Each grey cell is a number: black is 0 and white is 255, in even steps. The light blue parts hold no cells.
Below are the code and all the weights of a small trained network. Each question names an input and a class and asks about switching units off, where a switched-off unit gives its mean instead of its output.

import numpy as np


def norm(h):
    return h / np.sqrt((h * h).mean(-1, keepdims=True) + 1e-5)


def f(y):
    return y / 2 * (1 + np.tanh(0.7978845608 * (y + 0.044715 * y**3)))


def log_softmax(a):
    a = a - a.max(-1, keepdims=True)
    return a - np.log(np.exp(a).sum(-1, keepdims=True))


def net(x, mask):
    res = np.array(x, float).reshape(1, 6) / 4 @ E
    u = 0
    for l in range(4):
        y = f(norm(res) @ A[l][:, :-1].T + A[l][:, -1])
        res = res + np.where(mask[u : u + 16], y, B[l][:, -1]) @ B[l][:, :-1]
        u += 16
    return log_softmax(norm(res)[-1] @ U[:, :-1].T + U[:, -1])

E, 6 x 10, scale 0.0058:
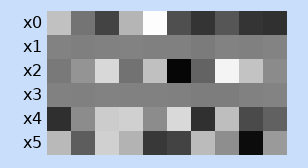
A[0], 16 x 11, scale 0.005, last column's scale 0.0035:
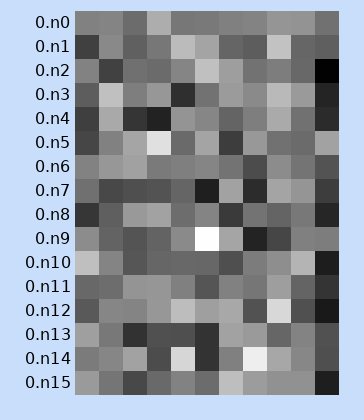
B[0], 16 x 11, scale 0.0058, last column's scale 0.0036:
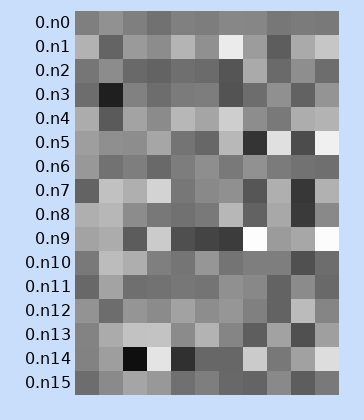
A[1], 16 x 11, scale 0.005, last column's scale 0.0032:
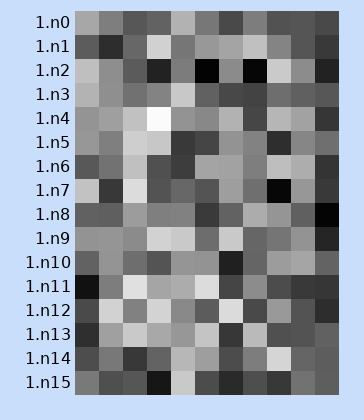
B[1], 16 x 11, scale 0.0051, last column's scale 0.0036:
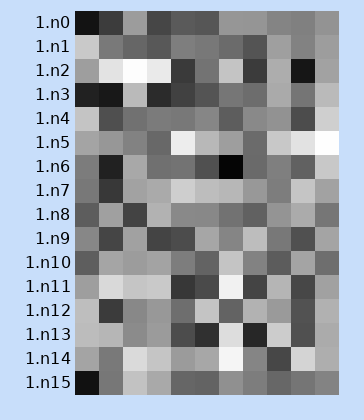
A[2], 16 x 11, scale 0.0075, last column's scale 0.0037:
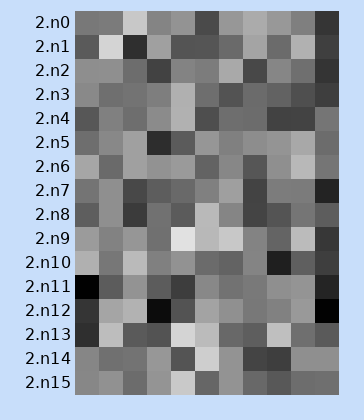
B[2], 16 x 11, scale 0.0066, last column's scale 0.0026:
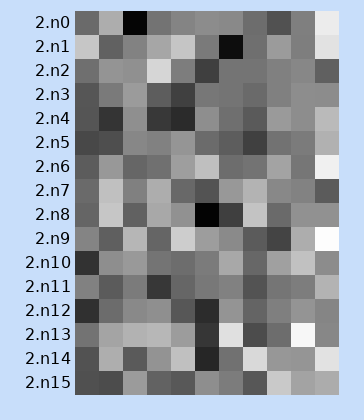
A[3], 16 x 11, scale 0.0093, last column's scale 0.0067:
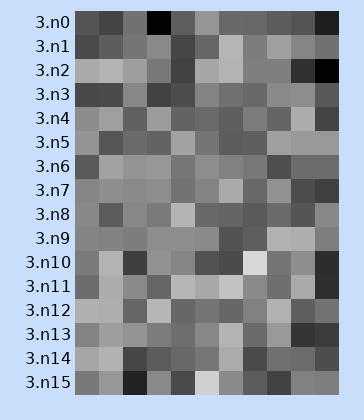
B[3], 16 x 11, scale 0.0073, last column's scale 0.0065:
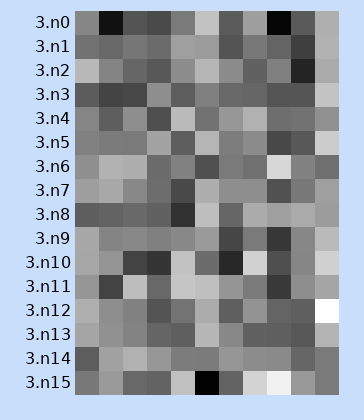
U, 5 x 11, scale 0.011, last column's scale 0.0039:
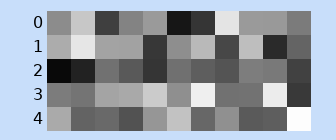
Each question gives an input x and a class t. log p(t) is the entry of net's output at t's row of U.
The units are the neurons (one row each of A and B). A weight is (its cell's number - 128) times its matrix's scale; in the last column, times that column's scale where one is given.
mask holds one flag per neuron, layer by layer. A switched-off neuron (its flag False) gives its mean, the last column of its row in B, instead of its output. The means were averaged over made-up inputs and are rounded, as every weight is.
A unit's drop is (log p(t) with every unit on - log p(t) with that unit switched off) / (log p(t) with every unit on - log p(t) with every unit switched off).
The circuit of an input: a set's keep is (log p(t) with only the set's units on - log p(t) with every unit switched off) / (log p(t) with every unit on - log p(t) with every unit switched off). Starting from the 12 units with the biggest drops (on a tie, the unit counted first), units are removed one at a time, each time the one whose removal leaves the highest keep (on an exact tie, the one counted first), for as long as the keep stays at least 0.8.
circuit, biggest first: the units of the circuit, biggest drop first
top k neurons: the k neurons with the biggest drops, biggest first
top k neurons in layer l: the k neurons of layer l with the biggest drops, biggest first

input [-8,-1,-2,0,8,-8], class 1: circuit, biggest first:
[1.n11, 1.n13]
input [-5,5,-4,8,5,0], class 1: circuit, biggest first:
[1.n13, 1.n11]
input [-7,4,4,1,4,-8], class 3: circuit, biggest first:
[2.n13]
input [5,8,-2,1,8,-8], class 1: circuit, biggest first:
[1.n11, 1.n13]
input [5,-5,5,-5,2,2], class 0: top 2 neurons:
[0.n14, 3.n0]
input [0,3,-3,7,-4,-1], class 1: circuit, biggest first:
[0.n7, 3.n10]
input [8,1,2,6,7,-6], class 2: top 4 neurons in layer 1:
[1.n3, 1.n2, 1.n0, 1.n5]
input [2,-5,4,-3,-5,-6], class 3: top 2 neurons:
[0.n5, 0.n9]
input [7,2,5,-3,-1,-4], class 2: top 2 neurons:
[0.n9, 2.n4]
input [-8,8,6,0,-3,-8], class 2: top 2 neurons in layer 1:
[1.n5, 1.n6]
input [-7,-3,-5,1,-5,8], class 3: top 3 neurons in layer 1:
[1.n7, 1.n5, 1.n3]
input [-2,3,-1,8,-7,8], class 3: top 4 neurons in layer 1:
[1.n7, 1.n5, 1.n13, 1.n11]
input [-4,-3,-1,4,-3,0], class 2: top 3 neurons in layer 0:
[0.n5, 0.n3, 0.n8]
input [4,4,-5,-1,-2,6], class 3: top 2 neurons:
[1.n5, 0.n14]
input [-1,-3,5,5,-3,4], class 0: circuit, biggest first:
[0.n14]
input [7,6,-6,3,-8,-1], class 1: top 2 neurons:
[1.n2, 0.n14]
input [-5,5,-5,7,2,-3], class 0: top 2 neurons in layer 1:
[1.n3, 1.n0]
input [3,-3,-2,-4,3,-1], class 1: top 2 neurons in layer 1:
[1.n6, 1.n12]
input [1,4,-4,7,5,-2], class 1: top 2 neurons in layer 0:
[0.n14, 0.n5]
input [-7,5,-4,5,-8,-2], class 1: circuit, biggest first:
[1.n2]
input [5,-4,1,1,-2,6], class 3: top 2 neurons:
[1.n7, 1.n5]
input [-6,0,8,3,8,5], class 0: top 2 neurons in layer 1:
[1.n2, 1.n14]
